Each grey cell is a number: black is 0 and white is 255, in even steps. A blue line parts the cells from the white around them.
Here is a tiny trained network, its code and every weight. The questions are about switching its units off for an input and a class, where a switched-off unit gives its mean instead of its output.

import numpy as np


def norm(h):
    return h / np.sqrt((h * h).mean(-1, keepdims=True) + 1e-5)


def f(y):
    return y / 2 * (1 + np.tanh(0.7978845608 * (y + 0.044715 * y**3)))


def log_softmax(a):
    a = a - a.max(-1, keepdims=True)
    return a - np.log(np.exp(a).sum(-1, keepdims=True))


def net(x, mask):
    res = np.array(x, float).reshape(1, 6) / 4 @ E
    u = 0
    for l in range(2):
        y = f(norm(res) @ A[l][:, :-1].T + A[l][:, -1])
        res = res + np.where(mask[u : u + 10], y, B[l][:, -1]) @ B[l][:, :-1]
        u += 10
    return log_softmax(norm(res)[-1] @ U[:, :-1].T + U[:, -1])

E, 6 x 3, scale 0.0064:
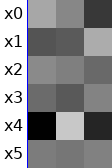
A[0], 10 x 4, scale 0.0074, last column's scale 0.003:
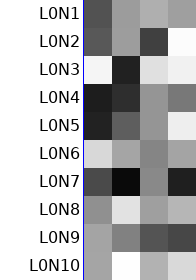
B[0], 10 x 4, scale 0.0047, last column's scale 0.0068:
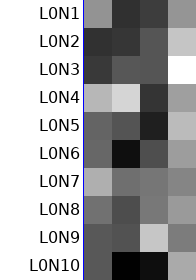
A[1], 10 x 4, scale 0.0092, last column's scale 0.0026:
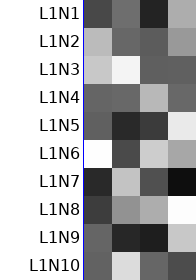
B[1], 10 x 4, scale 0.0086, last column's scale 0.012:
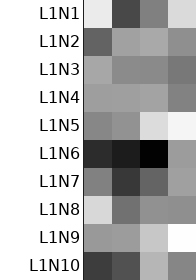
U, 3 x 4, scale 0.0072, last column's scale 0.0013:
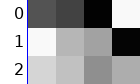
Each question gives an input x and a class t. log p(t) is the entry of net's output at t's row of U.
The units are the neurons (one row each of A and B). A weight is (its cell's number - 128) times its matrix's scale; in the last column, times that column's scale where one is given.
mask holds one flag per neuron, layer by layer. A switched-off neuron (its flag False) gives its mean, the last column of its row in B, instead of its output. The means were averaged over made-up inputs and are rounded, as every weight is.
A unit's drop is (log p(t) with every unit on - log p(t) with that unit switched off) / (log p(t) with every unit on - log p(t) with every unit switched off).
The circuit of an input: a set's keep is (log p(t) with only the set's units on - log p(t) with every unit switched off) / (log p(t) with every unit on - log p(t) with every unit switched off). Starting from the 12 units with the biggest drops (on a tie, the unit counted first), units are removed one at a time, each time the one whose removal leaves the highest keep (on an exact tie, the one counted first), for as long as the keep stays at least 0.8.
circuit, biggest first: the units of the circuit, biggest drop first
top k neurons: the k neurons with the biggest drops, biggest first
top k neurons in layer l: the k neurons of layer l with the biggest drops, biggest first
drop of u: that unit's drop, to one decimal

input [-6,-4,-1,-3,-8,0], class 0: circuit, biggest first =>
L1N6
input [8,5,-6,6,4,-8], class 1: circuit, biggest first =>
L1N6, L0N3
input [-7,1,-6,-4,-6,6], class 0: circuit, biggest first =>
L1N6, L1N9
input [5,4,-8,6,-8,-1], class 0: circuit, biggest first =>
L1N6, L1N1
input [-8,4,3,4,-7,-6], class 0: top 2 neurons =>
L1N6, L1N9
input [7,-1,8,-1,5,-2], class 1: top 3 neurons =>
L1N6, L1N1, L0N3
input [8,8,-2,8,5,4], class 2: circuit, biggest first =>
L1N6, L0N3
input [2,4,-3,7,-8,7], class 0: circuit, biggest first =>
L1N6, L1N1
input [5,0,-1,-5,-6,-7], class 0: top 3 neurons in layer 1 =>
L1N6, L1N1, L1N8
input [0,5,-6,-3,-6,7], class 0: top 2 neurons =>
L1N6, L0N2
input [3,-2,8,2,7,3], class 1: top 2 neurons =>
L1N1, L1N6
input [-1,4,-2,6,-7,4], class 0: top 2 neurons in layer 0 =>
L0N2, L0N10
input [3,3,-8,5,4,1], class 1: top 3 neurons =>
L1N6, L0N3, L1N1
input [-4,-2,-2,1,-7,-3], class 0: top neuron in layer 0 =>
L0N2
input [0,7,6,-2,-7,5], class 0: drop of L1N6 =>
0.8
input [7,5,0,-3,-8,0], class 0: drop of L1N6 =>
0.8
